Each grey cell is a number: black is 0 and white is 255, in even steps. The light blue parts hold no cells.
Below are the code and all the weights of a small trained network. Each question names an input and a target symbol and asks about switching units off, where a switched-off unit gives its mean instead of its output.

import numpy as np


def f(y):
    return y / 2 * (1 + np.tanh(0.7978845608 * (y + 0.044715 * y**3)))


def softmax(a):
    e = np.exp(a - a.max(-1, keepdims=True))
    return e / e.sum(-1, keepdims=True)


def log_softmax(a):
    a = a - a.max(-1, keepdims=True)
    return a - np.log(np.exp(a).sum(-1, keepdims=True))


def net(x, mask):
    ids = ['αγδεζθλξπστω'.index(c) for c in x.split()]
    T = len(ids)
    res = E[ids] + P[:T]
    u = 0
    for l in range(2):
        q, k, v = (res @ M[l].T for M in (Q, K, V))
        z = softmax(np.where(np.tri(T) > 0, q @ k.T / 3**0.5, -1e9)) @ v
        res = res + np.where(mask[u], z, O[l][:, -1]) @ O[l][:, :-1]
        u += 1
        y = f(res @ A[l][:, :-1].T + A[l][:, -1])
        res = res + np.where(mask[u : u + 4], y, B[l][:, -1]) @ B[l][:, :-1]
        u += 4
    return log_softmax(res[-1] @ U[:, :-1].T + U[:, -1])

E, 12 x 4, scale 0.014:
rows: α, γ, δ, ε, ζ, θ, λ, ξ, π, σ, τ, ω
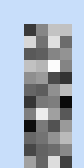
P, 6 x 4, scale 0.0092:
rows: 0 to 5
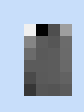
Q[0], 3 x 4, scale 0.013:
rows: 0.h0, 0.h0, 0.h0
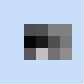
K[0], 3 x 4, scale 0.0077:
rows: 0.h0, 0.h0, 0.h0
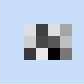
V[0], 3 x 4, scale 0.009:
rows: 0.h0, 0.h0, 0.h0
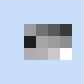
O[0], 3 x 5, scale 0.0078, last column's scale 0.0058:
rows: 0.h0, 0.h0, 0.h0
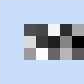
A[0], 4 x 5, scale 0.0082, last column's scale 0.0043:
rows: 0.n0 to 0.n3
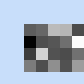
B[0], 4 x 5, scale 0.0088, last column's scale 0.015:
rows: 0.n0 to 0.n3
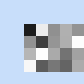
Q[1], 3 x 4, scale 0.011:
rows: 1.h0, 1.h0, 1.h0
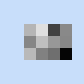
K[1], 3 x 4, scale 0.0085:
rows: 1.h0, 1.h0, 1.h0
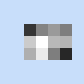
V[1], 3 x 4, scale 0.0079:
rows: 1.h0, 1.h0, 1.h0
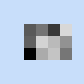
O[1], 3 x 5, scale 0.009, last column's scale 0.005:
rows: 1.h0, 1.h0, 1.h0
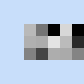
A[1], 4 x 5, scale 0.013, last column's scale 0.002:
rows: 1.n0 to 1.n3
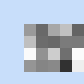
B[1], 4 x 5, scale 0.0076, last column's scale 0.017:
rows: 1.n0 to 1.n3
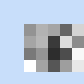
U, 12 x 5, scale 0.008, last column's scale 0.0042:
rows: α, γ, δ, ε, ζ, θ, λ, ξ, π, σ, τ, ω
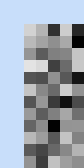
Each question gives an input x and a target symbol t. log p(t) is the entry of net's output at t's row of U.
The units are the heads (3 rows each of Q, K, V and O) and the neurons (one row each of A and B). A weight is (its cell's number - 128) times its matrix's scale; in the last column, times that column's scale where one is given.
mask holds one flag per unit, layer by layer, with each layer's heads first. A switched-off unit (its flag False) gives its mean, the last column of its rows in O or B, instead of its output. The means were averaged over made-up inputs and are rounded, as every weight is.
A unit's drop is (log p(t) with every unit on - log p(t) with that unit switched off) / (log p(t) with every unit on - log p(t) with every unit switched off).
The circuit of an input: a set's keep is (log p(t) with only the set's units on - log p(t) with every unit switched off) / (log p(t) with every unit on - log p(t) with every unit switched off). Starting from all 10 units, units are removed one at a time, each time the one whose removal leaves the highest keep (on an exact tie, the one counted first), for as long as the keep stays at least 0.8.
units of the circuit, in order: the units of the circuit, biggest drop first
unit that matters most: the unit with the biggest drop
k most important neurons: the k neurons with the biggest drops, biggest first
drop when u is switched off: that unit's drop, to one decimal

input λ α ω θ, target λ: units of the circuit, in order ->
[1.h0 0.h0 0.n3]
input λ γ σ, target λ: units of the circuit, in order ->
[1.h0 0.h0 0.n3]
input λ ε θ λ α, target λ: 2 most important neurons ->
[0.n3 0.n1]
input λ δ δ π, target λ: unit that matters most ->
1.h0
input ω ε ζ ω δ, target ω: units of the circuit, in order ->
[0.h0 1.h0 0.n1]
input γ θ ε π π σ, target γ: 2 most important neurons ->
[1.n0 0.n2]
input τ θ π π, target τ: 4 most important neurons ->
[1.n3 1.n2 0.n1 1.n0]
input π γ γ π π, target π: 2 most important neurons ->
[0.n2 0.n1]
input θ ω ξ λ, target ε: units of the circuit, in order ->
[0.n2 0.h0]
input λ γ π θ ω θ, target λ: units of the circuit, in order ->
[0.h0 1.h0 0.n3]
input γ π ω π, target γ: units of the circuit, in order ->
[0.h0 1.h0 0.n2]
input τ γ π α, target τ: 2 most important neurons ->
[1.n3 0.n2]
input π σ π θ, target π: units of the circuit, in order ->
[1.h0 0.h0 0.n2]
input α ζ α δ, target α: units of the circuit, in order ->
[0.h0 1.h0]
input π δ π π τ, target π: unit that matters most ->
1.h0
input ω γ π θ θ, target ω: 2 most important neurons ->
[1.n3 1.n2]
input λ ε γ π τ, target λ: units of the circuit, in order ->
[1.h0 0.h0 0.n3]
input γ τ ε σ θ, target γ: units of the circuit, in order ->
[0.h0 1.h0 1.n0 0.n0]
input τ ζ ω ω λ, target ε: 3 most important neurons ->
[1.n3 0.n3 0.n2]
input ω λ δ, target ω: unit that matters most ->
0.h0
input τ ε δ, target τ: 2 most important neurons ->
[1.n3 1.n2]
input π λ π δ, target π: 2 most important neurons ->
[0.n2 1.n1]
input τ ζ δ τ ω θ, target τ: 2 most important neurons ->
[1.n3 0.n2]
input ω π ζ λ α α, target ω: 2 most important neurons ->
[0.n1 1.n3]
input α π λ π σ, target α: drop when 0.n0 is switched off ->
0.0
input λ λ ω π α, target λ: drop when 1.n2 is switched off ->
-0.1
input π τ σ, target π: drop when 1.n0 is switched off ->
0.0
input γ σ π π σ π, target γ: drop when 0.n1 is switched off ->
0.0
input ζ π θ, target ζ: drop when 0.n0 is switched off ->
0.1
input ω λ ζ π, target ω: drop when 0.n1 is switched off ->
0.2
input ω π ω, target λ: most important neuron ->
[1.n2]
